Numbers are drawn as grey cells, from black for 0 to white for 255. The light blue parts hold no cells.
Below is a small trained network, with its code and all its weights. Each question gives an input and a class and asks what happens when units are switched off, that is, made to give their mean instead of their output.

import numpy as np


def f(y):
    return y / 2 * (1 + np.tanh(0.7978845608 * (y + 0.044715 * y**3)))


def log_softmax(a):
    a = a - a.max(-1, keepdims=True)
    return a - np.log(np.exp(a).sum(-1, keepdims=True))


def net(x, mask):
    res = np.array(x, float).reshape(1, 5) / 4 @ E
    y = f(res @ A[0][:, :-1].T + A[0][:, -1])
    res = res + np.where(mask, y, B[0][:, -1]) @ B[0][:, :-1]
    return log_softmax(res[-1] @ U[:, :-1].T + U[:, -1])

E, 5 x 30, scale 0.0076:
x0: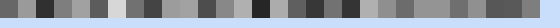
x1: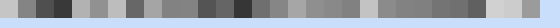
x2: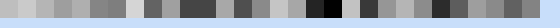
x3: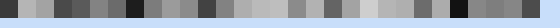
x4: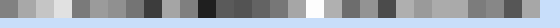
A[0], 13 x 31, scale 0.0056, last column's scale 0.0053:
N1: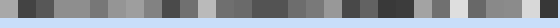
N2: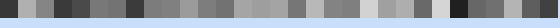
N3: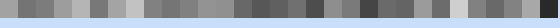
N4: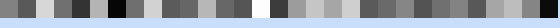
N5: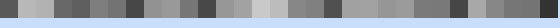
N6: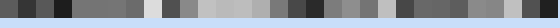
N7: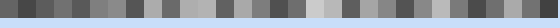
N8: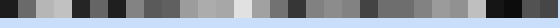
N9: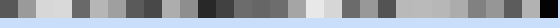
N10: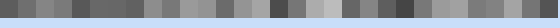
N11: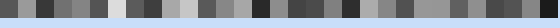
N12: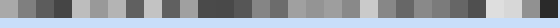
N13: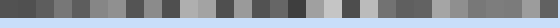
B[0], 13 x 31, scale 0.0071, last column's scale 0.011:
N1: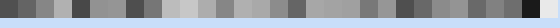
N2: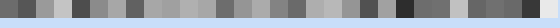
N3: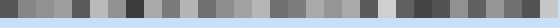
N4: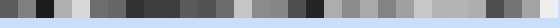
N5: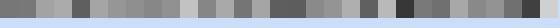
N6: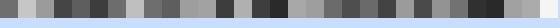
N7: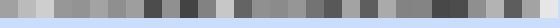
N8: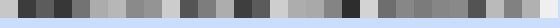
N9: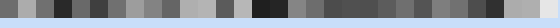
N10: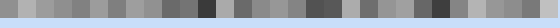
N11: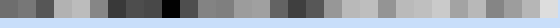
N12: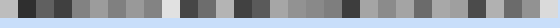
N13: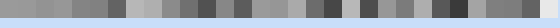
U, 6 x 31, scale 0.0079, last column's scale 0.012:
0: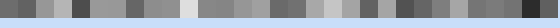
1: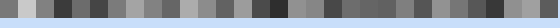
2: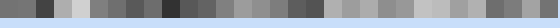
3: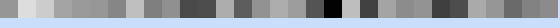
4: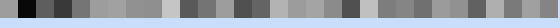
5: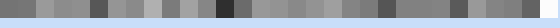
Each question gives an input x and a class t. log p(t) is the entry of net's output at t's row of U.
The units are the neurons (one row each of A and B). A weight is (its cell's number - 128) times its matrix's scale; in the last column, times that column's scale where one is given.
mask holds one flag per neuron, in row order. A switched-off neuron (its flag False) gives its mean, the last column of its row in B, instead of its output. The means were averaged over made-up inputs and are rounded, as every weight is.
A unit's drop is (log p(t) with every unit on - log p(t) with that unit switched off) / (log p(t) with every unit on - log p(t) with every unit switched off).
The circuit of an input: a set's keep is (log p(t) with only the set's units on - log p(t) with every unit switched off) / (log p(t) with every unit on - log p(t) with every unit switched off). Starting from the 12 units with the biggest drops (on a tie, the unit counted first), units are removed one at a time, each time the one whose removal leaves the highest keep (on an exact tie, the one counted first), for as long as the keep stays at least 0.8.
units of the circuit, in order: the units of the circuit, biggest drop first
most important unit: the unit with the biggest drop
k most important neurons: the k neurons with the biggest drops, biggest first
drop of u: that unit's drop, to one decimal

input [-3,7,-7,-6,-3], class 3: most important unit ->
N7
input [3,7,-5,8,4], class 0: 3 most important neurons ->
(N2, N8, N5)
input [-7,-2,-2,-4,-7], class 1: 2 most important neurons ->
(N6, N11)
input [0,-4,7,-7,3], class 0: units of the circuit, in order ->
(N3, N7)
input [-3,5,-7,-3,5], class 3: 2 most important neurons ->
(N7, N13)
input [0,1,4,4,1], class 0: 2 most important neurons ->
(N7, N13)
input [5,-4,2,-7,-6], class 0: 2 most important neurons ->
(N3, N1)
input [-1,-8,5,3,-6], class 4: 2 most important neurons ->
(N8, N9)
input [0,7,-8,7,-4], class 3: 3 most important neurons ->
(N7, N13, N10)
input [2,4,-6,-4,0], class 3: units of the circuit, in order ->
(N13, N7)
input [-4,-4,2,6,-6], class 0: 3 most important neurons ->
(N5, N9, N2)
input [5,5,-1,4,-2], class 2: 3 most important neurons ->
(N11, N8, N1)
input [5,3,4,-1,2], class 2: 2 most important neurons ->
(N7, N13)
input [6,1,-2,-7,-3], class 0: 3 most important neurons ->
(N1, N3, N4)
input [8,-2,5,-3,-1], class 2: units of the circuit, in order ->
(N11)
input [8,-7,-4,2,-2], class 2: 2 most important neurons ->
(N11, N12)
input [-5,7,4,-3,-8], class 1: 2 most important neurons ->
(N6, N8)
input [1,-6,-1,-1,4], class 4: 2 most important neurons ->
(N8, N6)
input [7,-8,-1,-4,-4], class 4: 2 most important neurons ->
(N8, N4)
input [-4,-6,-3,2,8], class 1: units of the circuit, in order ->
(N9)
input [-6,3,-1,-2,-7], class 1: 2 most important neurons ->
(N6, N11)
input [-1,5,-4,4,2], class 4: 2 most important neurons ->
(N12, N1)
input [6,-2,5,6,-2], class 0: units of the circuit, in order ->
(N5, N7)
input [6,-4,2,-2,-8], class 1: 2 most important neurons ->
(N6, N4)
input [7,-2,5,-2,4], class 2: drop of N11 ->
0.3
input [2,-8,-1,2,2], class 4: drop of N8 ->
0.5
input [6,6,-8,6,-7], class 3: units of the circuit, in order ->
(N7)
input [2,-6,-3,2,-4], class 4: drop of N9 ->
0.1
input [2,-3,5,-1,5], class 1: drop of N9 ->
0.4
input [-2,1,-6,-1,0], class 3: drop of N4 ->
0.0
